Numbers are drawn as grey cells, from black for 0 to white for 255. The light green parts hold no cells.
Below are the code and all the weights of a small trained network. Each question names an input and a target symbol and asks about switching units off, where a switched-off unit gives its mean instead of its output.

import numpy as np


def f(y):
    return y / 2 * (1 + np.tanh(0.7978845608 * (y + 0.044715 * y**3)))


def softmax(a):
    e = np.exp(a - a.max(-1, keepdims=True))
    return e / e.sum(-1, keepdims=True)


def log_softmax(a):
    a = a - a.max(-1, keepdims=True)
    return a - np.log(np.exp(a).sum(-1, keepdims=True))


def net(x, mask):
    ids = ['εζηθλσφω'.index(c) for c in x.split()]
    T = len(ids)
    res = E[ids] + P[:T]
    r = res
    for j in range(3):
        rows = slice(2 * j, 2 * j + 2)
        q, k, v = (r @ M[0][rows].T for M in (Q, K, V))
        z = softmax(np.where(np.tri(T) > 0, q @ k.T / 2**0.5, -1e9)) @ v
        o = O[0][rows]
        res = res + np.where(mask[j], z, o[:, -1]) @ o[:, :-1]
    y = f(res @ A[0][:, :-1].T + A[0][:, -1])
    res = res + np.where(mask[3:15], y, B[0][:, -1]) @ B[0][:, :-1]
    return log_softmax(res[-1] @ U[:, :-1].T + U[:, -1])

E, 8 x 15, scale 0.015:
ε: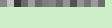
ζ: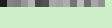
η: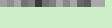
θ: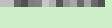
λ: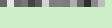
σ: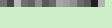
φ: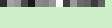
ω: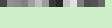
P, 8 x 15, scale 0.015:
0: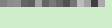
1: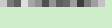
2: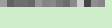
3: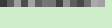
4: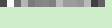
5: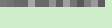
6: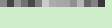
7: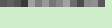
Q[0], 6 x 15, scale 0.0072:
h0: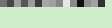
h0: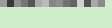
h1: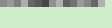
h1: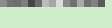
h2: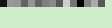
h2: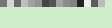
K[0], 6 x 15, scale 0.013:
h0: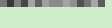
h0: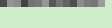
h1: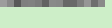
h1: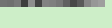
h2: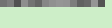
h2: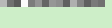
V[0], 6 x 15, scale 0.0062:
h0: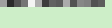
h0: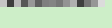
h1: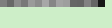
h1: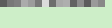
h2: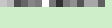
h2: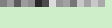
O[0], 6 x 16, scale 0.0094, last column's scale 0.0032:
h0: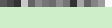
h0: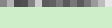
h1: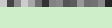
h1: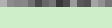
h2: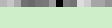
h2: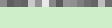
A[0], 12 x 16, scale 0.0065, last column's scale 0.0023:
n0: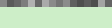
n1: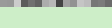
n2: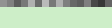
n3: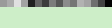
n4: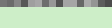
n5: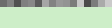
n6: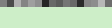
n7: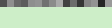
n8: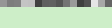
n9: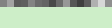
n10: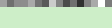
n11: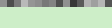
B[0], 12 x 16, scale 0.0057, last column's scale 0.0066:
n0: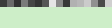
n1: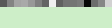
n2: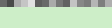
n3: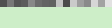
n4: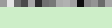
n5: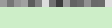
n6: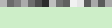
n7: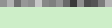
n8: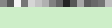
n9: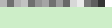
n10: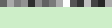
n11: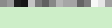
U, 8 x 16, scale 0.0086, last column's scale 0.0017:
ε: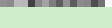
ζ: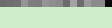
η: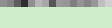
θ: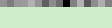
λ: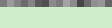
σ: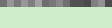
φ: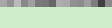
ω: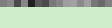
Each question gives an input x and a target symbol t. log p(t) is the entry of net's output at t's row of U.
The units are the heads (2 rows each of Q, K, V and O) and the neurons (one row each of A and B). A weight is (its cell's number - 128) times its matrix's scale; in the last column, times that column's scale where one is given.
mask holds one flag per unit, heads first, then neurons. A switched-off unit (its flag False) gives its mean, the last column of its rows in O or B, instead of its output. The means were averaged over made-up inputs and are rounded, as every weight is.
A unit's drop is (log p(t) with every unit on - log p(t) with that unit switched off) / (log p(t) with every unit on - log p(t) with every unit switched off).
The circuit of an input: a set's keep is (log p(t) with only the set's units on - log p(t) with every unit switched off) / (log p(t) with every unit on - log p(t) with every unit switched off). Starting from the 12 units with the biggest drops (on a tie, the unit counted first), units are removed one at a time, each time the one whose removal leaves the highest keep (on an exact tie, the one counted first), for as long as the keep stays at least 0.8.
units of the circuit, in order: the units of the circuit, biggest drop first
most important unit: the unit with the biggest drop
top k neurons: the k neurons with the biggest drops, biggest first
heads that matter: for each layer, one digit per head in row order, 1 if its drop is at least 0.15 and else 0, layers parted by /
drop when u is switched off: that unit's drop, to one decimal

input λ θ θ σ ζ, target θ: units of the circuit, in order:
h2; n1
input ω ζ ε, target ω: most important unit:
h2
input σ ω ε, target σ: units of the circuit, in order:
h2; n7
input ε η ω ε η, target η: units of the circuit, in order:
h0; h2
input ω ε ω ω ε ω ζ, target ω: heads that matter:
001
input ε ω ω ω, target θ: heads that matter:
110
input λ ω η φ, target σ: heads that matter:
001
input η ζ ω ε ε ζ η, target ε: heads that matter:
001
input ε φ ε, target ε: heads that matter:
100
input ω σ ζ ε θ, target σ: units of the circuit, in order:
h2; n7; h0
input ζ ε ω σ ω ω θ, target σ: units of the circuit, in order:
h2; h0; n7
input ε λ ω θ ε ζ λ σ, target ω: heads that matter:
010
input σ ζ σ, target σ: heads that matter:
001
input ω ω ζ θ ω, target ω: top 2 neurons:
n8; n3
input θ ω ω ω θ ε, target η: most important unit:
n11
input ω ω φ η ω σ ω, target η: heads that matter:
100
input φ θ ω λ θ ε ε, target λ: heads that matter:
100
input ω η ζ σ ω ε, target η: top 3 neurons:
n11; n1; n2
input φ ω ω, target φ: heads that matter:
101
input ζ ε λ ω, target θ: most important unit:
h1
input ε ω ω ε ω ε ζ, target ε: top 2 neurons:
n5; n3
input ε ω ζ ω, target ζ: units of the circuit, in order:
h2; n0
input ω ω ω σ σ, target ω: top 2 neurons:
n3; n8
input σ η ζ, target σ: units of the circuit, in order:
h2; n7
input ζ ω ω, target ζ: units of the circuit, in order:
h2; n0; h0
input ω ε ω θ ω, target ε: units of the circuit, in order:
h2; n3; n11
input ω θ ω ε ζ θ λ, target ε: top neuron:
n5
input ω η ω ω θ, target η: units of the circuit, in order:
h0; h2
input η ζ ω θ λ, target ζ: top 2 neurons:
n2; n0
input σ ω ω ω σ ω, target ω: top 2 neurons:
n1; n2
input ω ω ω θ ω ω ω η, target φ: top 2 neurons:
n10; n9
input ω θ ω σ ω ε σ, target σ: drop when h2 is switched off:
0.6
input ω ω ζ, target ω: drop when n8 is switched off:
0.1
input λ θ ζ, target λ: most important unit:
h0
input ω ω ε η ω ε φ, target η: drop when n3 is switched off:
-0.1
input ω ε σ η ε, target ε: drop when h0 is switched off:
0.1
